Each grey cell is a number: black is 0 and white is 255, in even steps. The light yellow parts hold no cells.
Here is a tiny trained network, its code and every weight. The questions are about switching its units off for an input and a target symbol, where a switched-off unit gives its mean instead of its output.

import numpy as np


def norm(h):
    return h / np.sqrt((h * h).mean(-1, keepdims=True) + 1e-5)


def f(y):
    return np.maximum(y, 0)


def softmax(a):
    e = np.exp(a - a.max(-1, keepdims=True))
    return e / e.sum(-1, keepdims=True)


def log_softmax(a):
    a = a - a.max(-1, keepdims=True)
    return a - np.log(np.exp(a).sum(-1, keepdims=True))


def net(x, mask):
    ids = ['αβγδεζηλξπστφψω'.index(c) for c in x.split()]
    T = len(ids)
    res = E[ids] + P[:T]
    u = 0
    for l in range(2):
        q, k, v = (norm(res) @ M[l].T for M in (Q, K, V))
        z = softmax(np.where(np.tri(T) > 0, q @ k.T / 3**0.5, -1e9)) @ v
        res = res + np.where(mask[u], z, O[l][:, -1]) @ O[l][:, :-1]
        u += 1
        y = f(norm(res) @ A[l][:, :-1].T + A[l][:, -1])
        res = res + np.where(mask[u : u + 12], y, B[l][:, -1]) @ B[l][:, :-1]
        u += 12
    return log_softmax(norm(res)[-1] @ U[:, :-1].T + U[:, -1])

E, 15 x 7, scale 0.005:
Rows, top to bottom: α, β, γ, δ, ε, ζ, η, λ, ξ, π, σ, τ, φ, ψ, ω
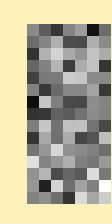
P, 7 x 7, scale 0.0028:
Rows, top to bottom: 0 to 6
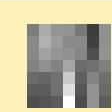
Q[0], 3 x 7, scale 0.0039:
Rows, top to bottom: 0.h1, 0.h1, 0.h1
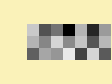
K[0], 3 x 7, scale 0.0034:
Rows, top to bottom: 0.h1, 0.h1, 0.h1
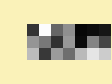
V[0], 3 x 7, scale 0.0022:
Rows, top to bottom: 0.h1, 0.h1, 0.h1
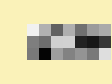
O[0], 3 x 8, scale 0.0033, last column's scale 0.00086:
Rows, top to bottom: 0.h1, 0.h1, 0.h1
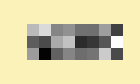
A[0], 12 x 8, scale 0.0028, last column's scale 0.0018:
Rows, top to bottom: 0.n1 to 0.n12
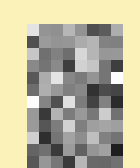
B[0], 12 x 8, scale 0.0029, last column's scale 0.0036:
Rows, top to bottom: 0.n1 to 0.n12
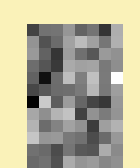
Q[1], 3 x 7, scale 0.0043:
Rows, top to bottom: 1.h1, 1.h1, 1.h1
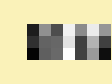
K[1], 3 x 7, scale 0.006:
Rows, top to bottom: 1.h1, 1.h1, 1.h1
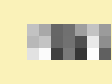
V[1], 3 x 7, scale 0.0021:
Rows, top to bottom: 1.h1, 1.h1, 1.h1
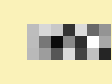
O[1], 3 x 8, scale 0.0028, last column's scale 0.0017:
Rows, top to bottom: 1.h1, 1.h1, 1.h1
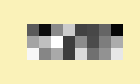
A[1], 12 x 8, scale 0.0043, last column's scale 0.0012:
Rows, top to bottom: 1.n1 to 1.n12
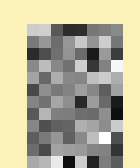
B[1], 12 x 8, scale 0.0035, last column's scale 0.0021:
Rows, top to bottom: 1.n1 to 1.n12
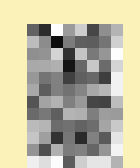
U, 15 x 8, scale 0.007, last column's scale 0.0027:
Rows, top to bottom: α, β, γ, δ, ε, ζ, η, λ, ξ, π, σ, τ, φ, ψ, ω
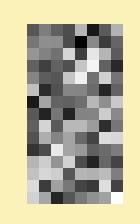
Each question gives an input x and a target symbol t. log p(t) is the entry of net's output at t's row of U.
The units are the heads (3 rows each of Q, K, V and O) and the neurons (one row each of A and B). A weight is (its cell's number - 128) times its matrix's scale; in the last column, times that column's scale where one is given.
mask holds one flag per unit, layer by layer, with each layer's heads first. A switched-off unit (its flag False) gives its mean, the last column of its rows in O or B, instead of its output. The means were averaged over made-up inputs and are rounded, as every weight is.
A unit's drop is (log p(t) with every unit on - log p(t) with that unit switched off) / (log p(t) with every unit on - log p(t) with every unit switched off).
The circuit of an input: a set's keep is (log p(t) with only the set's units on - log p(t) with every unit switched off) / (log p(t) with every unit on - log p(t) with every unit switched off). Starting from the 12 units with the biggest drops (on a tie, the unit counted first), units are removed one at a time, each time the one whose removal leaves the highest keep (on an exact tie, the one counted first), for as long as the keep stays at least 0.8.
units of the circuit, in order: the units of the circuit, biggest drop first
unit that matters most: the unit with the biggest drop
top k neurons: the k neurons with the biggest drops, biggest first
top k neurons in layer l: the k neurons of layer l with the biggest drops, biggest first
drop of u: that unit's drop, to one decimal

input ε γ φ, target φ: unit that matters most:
1.n1
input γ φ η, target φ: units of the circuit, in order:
[1.h1 1.n12]
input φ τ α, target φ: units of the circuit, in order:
[1.n12 1.h1]
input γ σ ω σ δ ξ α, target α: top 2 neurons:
[1.n3 0.n5]
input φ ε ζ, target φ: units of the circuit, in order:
[1.h1 1.n12]
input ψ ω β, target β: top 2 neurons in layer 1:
[1.n10 1.n7]
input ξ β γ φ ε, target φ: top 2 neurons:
[1.n4 1.n12]
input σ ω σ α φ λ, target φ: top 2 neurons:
[1.n12 0.n5]
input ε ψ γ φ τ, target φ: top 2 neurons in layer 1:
[1.n12 1.n4]
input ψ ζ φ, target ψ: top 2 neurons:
[1.n1 0.n5]
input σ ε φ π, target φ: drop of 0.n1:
0.0
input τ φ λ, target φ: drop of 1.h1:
0.4
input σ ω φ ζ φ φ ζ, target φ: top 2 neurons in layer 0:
[0.n5 0.n10]
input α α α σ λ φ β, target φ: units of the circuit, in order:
[1.h1]
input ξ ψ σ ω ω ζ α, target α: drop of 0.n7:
0.2
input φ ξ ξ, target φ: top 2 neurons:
[1.n12 1.n4]
